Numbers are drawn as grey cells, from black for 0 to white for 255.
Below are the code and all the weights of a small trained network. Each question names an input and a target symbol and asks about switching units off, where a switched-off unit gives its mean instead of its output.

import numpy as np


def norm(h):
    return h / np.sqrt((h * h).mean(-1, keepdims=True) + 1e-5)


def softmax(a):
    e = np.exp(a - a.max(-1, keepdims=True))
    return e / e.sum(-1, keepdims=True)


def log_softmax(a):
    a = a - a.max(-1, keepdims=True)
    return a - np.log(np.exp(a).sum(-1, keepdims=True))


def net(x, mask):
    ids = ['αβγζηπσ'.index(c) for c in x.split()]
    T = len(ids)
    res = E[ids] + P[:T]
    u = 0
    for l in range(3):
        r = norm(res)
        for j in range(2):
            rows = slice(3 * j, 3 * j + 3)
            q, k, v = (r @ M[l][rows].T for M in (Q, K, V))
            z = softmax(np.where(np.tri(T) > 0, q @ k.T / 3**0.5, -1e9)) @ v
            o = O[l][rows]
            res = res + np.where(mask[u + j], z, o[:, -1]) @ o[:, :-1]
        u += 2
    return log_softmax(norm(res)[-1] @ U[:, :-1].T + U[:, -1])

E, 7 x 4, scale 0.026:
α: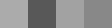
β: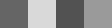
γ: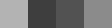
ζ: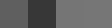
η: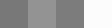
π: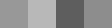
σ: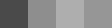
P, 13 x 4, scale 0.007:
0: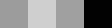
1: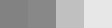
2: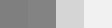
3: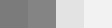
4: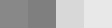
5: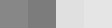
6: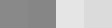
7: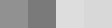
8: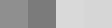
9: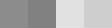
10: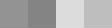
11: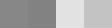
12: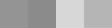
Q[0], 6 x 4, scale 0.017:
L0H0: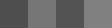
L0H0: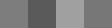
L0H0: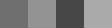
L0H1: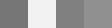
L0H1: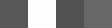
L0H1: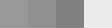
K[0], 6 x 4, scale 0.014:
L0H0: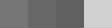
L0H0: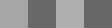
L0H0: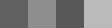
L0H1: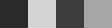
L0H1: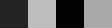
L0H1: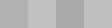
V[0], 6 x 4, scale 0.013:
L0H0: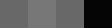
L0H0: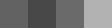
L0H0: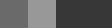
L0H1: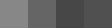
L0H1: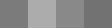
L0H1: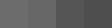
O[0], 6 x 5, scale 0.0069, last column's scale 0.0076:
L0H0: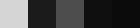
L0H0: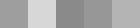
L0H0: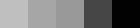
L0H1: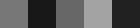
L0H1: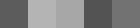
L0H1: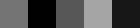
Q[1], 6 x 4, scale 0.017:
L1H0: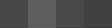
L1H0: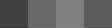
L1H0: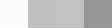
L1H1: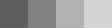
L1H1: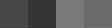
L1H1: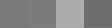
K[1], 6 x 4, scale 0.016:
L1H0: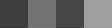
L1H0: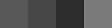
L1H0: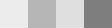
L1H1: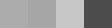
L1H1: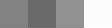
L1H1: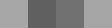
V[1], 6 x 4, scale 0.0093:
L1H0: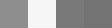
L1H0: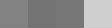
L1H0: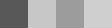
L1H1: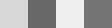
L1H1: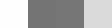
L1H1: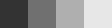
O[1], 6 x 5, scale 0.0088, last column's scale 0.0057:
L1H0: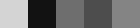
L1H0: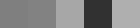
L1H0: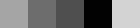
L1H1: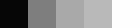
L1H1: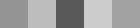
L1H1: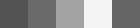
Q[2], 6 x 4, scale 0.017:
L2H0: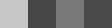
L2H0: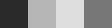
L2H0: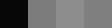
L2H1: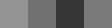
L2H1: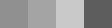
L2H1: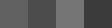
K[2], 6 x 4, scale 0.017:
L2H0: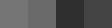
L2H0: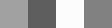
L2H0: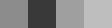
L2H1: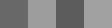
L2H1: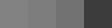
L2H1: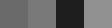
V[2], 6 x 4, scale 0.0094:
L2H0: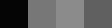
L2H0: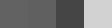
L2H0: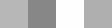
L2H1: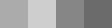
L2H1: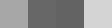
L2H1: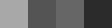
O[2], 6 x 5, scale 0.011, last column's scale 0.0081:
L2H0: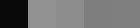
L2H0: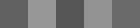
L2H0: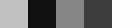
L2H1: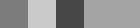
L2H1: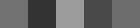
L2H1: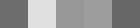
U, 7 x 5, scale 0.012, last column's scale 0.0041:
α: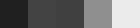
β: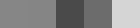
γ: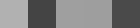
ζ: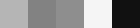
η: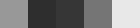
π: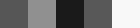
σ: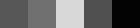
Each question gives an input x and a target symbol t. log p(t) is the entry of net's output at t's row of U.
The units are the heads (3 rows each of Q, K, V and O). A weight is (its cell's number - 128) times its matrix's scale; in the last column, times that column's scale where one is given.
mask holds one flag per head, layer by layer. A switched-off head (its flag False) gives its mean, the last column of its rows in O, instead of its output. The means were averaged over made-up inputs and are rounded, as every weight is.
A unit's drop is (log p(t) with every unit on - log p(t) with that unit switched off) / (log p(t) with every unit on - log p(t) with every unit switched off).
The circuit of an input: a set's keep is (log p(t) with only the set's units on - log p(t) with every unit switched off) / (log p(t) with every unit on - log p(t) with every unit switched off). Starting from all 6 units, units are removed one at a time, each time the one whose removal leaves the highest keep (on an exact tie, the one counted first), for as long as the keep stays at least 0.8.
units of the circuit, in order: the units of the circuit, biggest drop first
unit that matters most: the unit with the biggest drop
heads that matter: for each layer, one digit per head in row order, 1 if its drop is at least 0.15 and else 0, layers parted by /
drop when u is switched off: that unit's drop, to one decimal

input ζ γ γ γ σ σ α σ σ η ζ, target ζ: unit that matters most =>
L0H0
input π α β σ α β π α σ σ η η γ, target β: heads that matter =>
10 / 01 / 00
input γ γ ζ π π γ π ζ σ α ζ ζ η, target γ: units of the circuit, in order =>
L2H0, L1H0
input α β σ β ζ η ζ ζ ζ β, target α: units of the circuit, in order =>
L2H1, L1H1
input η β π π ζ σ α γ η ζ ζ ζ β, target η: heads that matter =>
00 / 11 / 10
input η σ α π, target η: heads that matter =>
00 / 11 / 11
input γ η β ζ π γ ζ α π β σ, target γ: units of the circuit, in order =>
L2H0, L1H1
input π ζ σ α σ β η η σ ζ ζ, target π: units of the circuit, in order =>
L0H0, L1H1, L0H1, L2H1
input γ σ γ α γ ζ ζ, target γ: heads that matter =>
11 / 10 / 10
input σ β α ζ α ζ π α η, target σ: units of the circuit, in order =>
L1H1, L0H0, L2H0, L1H0
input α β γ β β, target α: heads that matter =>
00 / 10 / 11
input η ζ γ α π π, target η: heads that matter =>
10 / 11 / 11
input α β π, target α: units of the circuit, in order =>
L2H0, L2H1, L1H1
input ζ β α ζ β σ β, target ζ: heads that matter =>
11 / 11 / 10
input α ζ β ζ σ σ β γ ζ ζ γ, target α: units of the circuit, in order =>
L2H0
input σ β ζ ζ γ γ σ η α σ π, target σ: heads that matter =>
10 / 01 / 10
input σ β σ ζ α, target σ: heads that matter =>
10 / 11 / 11
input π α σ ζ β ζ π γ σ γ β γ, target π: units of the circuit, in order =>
L0H0, L1H1, L2H1
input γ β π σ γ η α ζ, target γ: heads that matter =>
01 / 10 / 10
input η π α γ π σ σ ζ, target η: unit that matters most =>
L1H0
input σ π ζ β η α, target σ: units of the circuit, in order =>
L1H1, L0H0, L1H0, L2H1
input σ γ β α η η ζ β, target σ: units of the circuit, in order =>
L0H0, L1H1, L2H0
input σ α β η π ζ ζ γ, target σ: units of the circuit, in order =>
L1H1, L0H0, L2H0, L1H0
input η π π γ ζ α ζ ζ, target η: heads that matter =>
10 / 11 / 10
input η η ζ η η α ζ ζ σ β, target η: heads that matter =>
00 / 11 / 11
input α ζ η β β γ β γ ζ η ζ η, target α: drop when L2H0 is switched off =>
0.3
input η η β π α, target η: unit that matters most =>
L0H0
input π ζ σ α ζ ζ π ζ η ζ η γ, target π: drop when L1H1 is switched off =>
0.6
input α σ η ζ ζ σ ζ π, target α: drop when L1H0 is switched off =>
0.3
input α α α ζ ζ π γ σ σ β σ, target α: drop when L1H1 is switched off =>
0.2
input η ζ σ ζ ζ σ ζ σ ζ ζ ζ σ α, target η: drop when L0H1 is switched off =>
0.1
